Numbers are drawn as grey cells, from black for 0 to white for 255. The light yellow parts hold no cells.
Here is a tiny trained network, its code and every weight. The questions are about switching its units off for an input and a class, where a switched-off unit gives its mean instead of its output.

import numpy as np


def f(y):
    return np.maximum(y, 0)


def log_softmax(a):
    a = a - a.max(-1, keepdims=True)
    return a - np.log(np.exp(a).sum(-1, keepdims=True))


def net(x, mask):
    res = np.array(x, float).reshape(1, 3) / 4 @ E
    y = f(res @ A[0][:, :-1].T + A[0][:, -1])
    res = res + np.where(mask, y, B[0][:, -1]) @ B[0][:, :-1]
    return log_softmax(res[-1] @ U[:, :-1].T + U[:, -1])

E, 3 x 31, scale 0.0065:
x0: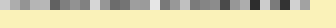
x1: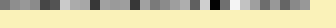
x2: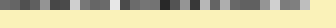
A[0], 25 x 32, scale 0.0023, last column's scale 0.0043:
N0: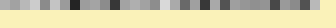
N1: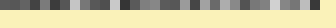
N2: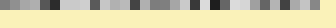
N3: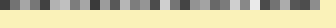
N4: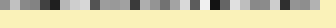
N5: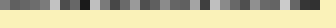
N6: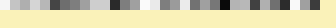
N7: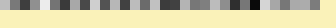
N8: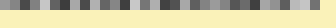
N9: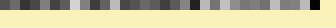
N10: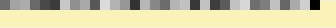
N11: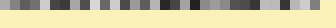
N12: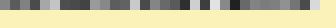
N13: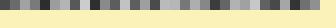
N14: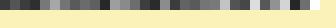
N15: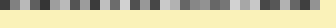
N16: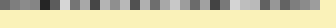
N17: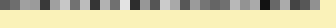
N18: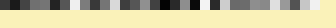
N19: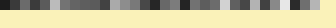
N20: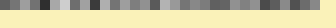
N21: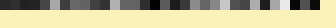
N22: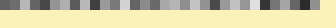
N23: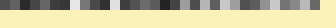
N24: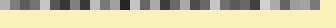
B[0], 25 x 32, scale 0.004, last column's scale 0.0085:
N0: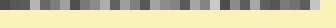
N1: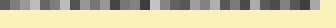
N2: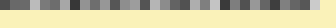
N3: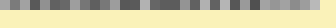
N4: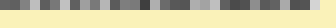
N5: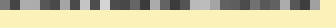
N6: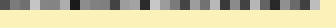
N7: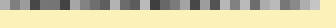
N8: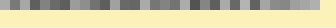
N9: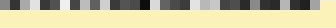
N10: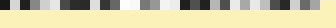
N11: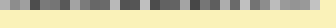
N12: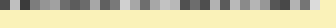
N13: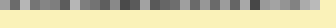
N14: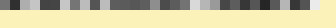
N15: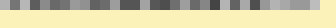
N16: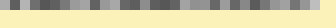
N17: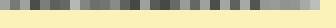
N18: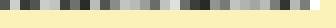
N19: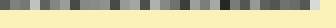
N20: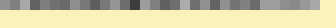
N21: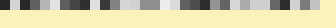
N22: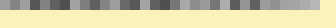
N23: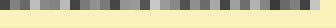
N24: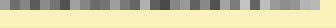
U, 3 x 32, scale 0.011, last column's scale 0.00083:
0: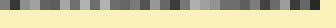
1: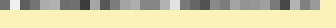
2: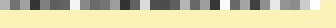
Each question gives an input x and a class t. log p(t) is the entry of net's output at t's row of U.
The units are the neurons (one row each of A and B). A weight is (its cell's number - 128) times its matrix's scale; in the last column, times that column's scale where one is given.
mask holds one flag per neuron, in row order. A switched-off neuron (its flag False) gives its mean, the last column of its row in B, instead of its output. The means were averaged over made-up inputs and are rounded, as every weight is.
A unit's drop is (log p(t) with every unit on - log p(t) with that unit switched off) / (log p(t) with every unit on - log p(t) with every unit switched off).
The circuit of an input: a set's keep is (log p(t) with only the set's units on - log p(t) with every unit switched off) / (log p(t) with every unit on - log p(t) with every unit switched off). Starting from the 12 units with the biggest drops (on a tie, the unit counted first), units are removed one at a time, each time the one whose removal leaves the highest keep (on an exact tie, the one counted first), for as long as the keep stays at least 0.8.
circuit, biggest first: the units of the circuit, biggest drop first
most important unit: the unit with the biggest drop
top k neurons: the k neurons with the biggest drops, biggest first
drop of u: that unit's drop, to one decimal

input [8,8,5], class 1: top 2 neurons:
N10, N18
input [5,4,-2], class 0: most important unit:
N18
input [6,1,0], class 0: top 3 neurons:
N18, N21, N12
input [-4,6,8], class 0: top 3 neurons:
N9, N4, N14
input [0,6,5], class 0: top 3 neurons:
N4, N9, N21
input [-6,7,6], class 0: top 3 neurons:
N9, N14, N4
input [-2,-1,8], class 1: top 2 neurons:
N18, N21
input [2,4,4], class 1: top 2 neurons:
N18, N14
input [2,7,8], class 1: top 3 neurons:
N18, N10, N14
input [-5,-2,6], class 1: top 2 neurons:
N18, N21
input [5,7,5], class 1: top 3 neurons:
N10, N18, N14
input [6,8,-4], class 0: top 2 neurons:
N4, N18
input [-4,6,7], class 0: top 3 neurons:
N9, N4, N14
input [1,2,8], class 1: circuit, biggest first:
N18
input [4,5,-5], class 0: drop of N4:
0.0
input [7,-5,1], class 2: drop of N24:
0.1
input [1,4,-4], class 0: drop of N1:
-0.1
